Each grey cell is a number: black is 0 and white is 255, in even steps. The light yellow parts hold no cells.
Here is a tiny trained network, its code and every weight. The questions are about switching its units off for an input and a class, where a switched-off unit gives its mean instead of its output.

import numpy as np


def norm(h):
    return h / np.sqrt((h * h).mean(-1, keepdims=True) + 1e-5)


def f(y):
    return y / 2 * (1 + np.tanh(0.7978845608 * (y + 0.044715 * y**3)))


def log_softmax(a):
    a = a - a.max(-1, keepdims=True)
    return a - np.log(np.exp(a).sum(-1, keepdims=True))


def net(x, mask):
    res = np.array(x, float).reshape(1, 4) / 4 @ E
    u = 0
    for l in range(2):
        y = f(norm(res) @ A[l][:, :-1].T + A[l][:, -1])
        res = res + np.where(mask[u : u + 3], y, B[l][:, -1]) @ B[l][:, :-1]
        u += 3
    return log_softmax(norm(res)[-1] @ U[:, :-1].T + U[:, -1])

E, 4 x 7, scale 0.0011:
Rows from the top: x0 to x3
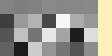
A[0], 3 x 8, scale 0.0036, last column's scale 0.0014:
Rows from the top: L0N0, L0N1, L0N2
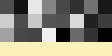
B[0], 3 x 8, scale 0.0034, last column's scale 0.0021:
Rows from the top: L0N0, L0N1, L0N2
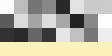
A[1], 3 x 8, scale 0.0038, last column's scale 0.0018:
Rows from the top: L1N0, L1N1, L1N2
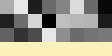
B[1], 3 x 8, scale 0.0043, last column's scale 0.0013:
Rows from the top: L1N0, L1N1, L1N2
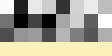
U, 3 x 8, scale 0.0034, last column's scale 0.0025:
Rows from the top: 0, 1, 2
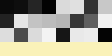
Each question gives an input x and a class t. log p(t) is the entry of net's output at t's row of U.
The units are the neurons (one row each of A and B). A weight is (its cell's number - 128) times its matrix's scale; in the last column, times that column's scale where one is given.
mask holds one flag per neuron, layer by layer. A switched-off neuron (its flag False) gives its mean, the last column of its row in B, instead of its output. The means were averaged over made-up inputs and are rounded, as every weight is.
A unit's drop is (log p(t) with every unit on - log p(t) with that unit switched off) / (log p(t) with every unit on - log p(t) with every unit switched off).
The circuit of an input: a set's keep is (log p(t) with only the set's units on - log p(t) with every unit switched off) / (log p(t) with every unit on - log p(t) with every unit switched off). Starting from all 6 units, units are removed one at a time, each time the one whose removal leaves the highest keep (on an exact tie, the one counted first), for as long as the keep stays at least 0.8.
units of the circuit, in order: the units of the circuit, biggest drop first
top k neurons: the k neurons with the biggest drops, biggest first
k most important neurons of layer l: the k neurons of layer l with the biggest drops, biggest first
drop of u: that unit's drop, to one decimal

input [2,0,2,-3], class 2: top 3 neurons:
[L0N2; L0N1; L1N0]
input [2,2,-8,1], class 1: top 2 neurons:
[L0N1; L0N2]
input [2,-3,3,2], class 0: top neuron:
[L0N2]
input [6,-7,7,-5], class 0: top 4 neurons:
[L0N0; L0N2; L0N1; L1N2]
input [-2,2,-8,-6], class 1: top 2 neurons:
[L0N1; L0N0]
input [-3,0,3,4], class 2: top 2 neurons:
[L0N0; L0N1]
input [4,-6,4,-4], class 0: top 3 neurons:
[L0N0; L0N2; L0N1]
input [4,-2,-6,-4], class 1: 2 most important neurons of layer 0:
[L0N1; L0N0]
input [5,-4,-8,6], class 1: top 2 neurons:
[L0N1; L1N0]
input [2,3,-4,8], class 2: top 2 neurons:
[L0N0; L1N2]
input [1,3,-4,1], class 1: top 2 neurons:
[L0N1; L0N2]
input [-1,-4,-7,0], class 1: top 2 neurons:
[L0N1; L1N1]
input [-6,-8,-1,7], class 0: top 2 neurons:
[L0N2; L1N0]
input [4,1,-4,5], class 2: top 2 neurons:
[L0N0; L1N2]
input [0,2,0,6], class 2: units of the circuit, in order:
[L0N0]
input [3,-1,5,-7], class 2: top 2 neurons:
[L0N1; L1N0]
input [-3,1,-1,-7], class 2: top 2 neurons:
[L1N0; L0N2]
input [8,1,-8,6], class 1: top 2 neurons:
[L0N1; L1N0]
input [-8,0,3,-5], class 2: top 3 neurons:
[L0N1; L1N0; L0N2]
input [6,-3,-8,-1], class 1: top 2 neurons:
[L0N1; L1N1]
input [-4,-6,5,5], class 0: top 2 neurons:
[L0N2; L0N1]
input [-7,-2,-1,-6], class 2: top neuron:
[L1N0]
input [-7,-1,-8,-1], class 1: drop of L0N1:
0.9
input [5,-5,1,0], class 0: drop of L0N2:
0.3
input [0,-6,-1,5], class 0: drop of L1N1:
0.1
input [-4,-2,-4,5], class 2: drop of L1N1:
-0.2
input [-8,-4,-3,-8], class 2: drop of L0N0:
0.0
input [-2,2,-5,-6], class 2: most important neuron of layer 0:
[L0N2]
